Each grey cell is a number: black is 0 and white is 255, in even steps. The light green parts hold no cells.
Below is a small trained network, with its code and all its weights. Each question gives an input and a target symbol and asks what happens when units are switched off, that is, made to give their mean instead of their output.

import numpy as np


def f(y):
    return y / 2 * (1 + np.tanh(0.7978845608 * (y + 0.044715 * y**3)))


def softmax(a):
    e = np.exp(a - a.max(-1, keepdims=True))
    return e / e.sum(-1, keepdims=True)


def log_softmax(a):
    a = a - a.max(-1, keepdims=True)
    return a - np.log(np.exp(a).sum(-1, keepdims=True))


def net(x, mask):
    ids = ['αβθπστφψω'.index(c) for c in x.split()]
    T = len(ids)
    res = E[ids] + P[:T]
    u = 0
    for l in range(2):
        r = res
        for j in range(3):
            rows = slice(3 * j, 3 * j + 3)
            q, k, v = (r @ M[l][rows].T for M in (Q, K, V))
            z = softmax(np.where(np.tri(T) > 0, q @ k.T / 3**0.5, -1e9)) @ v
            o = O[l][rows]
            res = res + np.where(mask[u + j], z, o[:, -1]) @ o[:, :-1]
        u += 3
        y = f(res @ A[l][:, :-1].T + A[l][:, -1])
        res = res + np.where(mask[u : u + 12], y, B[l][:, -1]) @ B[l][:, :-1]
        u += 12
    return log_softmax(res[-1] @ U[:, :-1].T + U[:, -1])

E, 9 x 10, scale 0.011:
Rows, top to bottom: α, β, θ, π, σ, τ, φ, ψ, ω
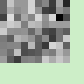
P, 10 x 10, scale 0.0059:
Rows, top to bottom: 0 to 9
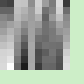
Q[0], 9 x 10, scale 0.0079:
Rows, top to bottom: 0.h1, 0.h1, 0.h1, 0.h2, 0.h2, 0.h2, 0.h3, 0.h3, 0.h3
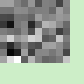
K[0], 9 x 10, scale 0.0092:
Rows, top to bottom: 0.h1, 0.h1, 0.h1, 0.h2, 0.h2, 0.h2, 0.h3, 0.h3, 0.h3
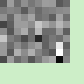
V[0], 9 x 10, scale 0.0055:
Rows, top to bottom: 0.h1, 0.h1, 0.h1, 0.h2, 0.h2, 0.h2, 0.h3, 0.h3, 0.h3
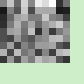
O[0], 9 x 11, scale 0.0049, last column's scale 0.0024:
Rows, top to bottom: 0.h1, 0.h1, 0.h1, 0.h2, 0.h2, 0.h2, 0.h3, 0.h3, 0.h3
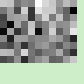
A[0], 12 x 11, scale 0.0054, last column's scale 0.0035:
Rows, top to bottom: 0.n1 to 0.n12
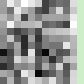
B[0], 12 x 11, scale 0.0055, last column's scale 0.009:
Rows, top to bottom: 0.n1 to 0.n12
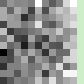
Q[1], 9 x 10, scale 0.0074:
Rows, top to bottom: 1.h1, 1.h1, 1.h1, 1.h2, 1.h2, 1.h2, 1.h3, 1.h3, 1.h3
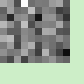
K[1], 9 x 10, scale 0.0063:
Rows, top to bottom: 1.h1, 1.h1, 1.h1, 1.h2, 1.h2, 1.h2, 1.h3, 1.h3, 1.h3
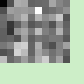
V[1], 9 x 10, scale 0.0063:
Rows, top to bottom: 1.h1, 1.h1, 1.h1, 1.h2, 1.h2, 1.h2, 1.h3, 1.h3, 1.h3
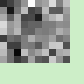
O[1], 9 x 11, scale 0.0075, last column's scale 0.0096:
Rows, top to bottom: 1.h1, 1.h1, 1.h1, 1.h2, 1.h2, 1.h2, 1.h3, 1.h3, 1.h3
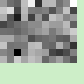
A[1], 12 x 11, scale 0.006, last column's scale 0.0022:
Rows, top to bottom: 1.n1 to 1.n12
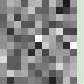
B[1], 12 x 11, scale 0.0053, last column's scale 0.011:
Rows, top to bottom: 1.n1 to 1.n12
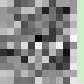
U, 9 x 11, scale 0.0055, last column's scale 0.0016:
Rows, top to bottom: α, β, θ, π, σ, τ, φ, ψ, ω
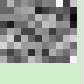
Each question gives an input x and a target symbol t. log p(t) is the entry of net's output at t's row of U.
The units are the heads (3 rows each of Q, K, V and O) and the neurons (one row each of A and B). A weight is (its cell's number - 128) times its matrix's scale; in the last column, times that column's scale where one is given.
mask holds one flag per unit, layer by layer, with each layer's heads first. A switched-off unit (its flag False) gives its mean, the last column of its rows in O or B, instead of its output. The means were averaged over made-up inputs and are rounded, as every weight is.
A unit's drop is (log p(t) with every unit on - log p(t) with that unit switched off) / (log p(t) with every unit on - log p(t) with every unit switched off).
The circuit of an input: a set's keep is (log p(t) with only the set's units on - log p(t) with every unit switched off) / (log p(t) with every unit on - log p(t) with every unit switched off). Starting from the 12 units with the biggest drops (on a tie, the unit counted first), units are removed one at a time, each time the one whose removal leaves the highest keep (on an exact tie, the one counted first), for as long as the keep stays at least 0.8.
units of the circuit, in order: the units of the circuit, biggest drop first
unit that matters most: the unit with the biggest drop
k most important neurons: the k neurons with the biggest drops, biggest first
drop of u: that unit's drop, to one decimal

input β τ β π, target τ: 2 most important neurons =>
(0.n1; 0.n4)
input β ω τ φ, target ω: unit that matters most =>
1.h3
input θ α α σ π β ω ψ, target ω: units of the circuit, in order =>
(1.h3; 0.n5; 0.n8)
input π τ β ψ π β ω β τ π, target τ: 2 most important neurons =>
(0.n6; 0.n11)
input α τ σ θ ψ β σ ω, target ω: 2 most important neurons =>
(0.n5; 1.n9)
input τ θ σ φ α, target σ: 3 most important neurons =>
(0.n8; 0.n2; 0.n11)
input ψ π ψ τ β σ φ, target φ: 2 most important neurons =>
(0.n8; 1.n5)
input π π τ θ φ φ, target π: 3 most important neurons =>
(0.n8; 0.n2; 1.n12)
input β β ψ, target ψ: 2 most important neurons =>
(1.n8; 0.n2)
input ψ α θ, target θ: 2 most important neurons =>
(0.n2; 1.n6)
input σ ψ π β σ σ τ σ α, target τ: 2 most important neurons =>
(0.n7; 0.n11)
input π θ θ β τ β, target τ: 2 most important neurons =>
(0.n7; 0.n12)
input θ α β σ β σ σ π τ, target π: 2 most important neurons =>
(0.n3; 0.n7)
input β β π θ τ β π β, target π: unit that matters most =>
0.h3
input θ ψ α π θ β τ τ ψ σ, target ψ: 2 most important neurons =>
(0.n7; 1.n8)
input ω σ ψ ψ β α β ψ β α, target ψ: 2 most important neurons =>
(0.n7; 0.n11)
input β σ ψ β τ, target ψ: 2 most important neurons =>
(0.n1; 0.n4)
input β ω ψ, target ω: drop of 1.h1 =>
0.2
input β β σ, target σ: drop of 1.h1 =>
1.2
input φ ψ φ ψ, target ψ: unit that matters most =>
1.h1
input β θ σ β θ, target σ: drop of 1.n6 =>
0.1
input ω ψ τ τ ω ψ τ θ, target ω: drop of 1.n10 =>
0.0
